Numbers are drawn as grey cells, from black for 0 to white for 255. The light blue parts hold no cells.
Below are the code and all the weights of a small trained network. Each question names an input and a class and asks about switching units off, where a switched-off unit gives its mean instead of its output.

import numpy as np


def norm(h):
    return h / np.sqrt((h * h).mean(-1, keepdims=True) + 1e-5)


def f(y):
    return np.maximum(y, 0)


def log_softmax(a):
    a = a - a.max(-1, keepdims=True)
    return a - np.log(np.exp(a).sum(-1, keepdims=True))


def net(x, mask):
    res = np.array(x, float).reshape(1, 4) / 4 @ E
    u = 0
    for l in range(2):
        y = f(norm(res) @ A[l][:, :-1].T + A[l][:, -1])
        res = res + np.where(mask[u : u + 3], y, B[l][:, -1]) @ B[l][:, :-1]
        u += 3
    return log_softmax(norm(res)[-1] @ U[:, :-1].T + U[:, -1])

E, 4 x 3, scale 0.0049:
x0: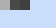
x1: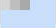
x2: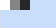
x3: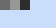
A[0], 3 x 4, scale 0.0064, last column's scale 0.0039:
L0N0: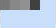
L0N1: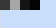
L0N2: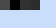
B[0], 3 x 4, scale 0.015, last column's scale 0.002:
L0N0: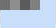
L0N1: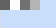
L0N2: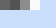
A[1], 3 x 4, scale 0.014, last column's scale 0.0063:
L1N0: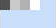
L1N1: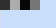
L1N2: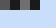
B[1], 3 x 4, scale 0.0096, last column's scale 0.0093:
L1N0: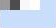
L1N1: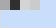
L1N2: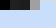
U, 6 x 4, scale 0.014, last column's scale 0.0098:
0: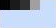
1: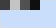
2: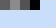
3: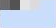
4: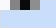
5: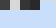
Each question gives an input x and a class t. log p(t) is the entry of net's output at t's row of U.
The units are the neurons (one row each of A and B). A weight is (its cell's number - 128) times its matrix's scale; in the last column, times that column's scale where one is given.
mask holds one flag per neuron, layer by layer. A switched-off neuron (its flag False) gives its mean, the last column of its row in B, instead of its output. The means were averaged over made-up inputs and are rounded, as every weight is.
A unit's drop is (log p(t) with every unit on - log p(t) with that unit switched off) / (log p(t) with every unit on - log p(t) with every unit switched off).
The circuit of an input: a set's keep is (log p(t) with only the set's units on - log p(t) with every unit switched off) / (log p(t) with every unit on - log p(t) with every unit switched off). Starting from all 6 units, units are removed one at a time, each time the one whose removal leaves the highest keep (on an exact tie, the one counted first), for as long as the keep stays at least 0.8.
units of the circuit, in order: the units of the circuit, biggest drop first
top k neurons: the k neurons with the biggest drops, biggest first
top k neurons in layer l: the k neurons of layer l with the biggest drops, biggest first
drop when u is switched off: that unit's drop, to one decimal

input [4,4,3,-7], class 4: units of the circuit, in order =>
L1N0, L1N1
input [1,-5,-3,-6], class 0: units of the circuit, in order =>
L1N2, L1N1
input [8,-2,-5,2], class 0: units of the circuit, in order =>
L1N2
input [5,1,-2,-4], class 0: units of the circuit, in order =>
L1N0, L1N2
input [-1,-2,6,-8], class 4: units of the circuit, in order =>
L1N0, L1N1
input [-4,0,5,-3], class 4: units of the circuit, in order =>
L1N0, L0N1, L1N1
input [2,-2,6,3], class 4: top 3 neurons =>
L1N0, L1N2, L0N1
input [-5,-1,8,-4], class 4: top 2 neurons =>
L1N0, L1N1
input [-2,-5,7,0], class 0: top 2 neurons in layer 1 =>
L1N0, L1N2
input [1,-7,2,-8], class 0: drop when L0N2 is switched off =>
0.0
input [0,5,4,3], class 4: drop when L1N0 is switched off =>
0.4
